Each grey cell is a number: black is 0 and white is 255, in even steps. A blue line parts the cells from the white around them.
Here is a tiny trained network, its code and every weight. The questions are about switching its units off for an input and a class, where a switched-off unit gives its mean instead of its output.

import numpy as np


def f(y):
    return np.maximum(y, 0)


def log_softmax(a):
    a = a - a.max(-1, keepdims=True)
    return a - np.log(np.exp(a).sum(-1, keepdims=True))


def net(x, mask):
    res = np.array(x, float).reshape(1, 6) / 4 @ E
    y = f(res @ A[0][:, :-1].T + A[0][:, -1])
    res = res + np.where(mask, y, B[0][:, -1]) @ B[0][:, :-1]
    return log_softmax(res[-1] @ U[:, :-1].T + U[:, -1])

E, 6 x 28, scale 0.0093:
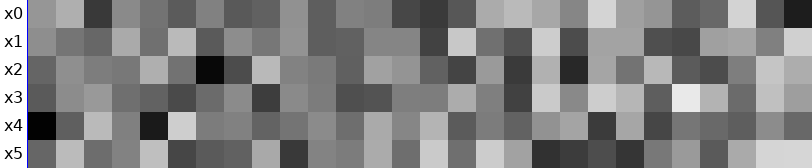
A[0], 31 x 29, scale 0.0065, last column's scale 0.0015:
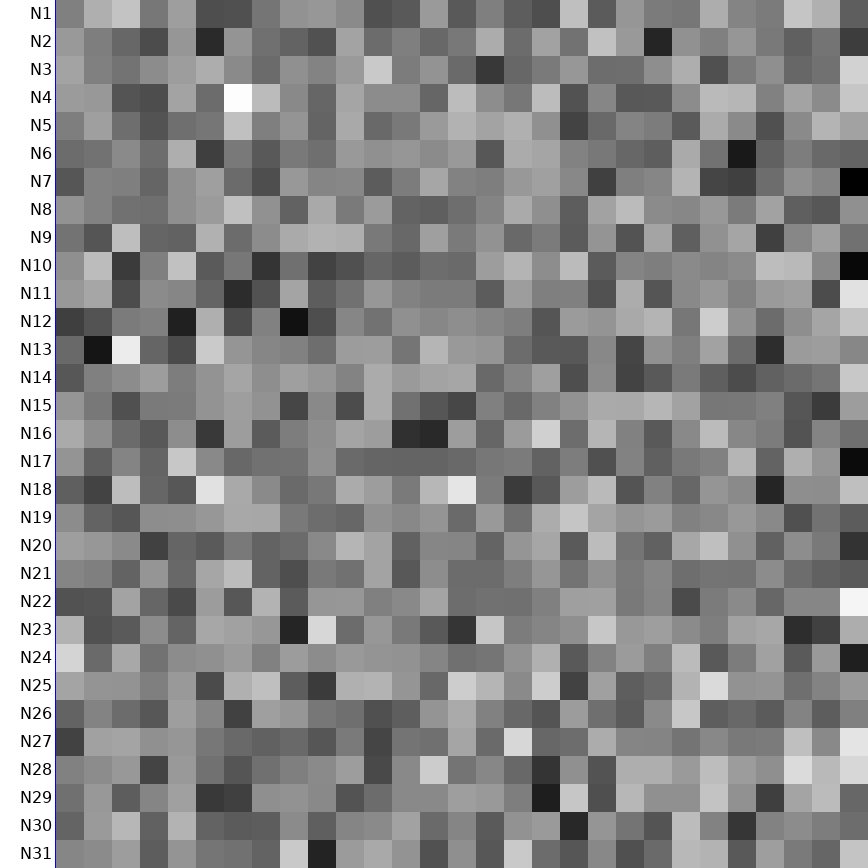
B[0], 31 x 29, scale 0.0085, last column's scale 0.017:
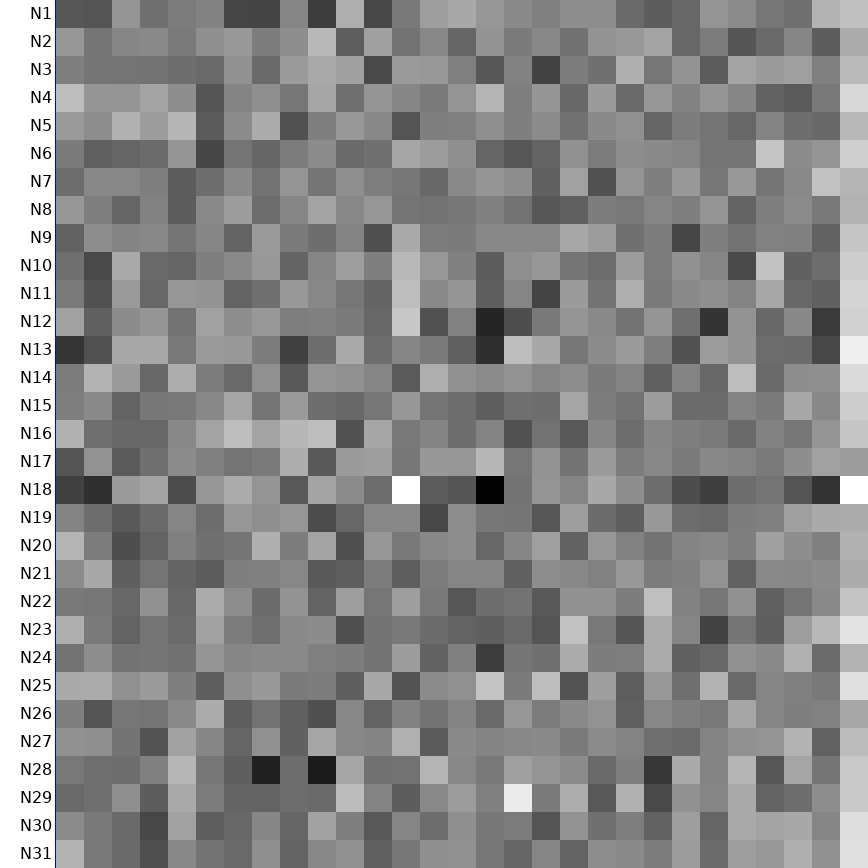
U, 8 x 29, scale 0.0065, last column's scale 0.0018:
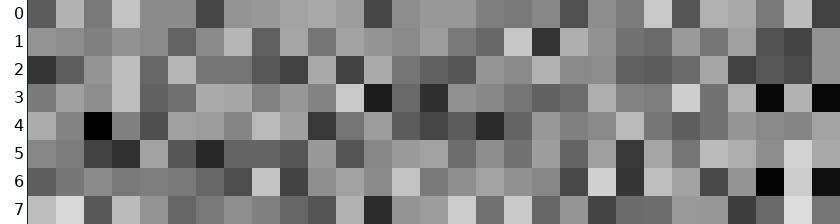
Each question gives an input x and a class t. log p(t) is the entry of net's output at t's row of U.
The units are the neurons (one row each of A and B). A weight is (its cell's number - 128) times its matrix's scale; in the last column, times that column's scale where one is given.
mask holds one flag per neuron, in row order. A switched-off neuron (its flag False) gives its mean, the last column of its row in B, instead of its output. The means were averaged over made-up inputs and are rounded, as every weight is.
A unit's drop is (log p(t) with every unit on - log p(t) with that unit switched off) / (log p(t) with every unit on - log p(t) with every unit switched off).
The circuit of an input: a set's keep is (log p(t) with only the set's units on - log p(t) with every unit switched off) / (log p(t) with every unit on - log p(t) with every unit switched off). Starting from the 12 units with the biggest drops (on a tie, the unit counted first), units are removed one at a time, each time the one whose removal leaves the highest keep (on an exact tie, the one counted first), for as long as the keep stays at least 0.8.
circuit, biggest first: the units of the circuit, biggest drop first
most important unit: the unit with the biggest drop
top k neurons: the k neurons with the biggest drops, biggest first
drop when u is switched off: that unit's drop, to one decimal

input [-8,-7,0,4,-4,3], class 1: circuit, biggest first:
(N25)
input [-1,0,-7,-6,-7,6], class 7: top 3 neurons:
(N18, N25, N13)
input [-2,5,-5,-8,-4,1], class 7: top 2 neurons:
(N18, N12)
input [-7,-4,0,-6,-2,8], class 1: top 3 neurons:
(N25, N4, N5)
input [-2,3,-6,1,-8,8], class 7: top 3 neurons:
(N18, N25, N13)
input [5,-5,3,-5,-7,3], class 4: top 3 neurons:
(N16, N2, N29)
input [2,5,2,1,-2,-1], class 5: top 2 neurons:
(N18, N13)
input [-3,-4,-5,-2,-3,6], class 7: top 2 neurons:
(N18, N25)
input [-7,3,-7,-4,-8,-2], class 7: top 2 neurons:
(N25, N4)
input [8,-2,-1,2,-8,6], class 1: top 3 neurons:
(N10, N23, N25)
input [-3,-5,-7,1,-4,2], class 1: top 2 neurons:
(N23, N28)
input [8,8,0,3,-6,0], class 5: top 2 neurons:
(N29, N18)
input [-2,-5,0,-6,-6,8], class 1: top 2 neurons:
(N25, N4)
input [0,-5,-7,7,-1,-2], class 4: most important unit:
N23
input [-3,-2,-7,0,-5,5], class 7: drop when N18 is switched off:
0.1
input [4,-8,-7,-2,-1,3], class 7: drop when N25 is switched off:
0.2
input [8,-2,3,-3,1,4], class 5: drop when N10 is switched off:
0.0
